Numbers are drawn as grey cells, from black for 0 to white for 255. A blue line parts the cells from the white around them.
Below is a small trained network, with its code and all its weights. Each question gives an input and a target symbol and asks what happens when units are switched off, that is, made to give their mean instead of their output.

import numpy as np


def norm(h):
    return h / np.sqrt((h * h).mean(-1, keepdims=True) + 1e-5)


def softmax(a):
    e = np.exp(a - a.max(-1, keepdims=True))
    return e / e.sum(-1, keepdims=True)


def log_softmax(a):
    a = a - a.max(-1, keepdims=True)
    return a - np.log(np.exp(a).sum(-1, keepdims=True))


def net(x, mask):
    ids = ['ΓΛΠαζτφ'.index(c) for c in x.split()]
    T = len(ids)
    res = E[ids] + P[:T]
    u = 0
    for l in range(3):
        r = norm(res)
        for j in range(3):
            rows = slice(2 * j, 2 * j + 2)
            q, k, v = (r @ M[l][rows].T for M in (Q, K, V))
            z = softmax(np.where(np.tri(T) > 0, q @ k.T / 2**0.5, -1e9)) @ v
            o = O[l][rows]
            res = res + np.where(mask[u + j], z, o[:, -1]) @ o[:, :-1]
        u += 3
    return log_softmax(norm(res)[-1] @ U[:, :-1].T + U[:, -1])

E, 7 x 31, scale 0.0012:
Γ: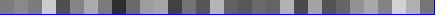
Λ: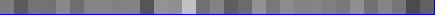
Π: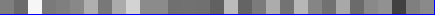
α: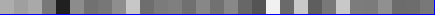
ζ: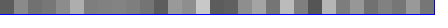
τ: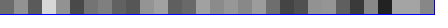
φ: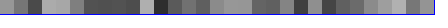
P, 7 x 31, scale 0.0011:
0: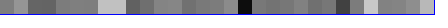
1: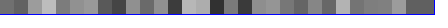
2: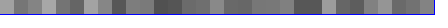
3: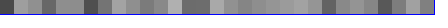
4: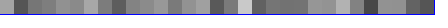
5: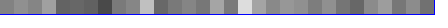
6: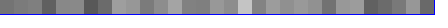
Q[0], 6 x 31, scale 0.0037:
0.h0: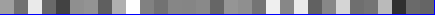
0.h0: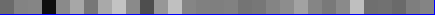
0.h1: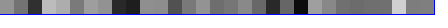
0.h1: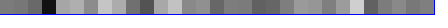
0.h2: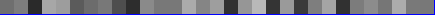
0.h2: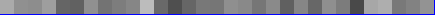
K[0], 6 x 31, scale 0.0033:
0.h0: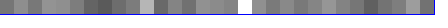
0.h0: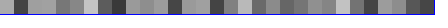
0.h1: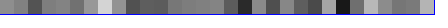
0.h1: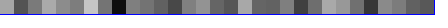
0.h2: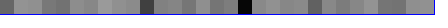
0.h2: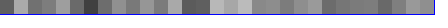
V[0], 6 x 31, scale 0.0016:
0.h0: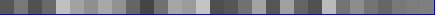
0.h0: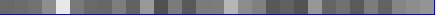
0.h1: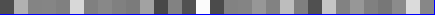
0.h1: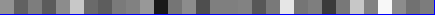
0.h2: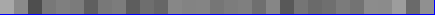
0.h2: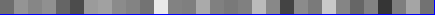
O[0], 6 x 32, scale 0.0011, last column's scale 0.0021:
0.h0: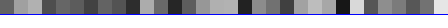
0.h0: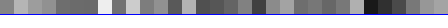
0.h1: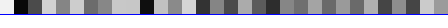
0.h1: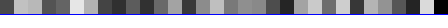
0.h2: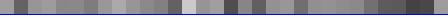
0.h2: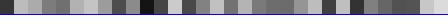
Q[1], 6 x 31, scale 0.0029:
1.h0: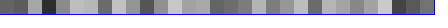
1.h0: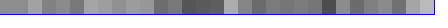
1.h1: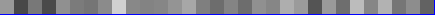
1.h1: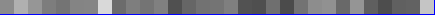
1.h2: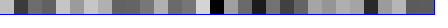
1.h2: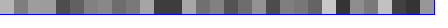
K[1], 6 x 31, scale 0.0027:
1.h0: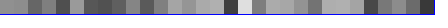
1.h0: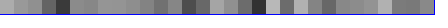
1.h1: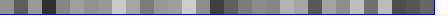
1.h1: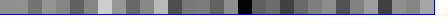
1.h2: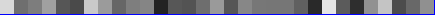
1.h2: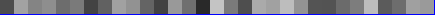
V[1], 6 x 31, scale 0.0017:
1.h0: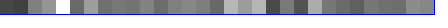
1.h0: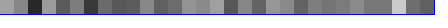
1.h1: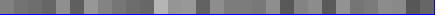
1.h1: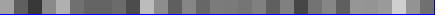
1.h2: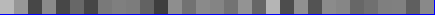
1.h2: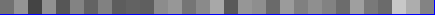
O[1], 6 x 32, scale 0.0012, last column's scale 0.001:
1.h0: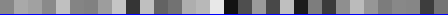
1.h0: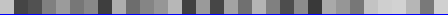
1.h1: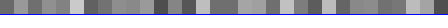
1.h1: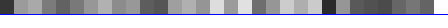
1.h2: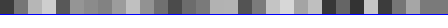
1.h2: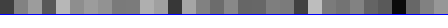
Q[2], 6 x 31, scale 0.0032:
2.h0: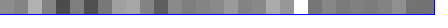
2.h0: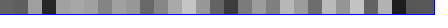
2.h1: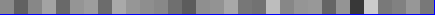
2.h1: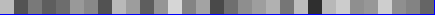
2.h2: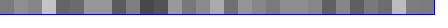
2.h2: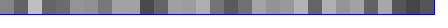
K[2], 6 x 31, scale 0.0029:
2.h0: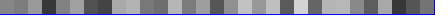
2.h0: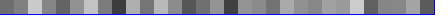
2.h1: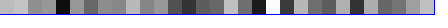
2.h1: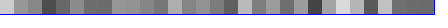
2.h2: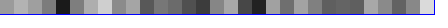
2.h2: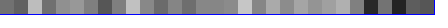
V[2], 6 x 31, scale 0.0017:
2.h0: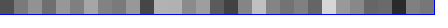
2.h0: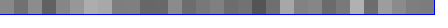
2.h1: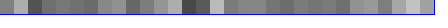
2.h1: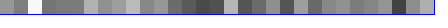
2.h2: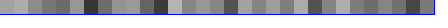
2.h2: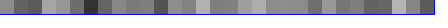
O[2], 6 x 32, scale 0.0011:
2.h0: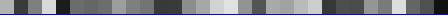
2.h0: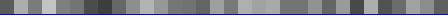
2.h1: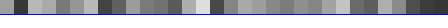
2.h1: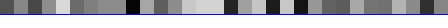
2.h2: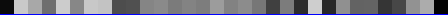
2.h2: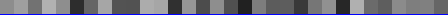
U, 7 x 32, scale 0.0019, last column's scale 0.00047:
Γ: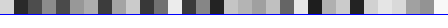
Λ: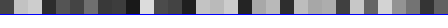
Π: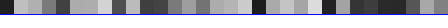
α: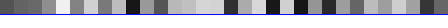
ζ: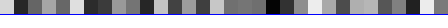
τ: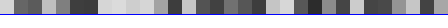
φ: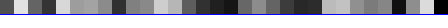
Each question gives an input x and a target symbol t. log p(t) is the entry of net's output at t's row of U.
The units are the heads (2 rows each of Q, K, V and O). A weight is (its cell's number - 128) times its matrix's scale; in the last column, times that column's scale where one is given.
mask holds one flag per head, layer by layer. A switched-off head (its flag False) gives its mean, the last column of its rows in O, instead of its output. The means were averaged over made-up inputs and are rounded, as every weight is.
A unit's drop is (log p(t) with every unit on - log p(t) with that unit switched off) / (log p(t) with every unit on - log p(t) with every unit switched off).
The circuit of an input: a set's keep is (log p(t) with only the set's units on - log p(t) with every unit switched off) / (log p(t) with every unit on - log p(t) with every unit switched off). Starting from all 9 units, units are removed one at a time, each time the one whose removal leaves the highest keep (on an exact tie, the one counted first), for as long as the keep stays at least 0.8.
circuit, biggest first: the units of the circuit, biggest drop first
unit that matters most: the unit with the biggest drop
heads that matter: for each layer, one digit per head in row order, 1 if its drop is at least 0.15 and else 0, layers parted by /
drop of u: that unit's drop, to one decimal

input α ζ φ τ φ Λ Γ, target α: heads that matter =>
100 / 000 / 000
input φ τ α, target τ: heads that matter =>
101 / 000 / 010
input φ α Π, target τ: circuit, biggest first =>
0.h2
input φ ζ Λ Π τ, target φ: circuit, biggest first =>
2.h0, 0.h1, 0.h2
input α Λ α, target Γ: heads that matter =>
100 / 100 / 000
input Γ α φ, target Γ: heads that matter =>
000 / 000 / 001
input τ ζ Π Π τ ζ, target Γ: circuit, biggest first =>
2.h1, 1.h2
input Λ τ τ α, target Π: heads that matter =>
000 / 000 / 000
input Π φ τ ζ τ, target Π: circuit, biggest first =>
1.h0, 1.h1
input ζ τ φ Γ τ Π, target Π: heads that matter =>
110 / 000 / 000
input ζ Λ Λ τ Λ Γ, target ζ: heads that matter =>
010 / 000 / 000
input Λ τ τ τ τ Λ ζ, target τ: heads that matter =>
010 / 000 / 000
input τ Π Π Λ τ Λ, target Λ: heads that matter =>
010 / 010 / 100
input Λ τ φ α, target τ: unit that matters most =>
0.h2
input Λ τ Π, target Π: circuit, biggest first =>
1.h0, 0.h2
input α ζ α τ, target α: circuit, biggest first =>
0.h0, 2.h1
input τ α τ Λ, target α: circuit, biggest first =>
0.h0, 2.h1
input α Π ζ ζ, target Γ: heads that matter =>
100 / 001 / 010
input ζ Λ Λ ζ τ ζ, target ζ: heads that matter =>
010 / 000 / 000
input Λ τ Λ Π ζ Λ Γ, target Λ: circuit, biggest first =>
0.h1
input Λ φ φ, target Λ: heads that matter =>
110 / 000 / 000
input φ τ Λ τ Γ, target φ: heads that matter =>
011 / 000 / 100
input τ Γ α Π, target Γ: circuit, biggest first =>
0.h0, 1.h1
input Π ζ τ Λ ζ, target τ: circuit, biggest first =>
0.h1, 2.h1, 2.h2
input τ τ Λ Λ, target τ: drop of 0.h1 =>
0.2
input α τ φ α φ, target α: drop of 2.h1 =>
0.2
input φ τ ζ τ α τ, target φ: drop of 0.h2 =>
0.1
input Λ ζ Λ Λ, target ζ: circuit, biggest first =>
0.h1
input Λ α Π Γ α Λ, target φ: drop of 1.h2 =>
1.2
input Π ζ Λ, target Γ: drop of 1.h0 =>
0.1
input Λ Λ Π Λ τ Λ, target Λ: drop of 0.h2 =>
0.0
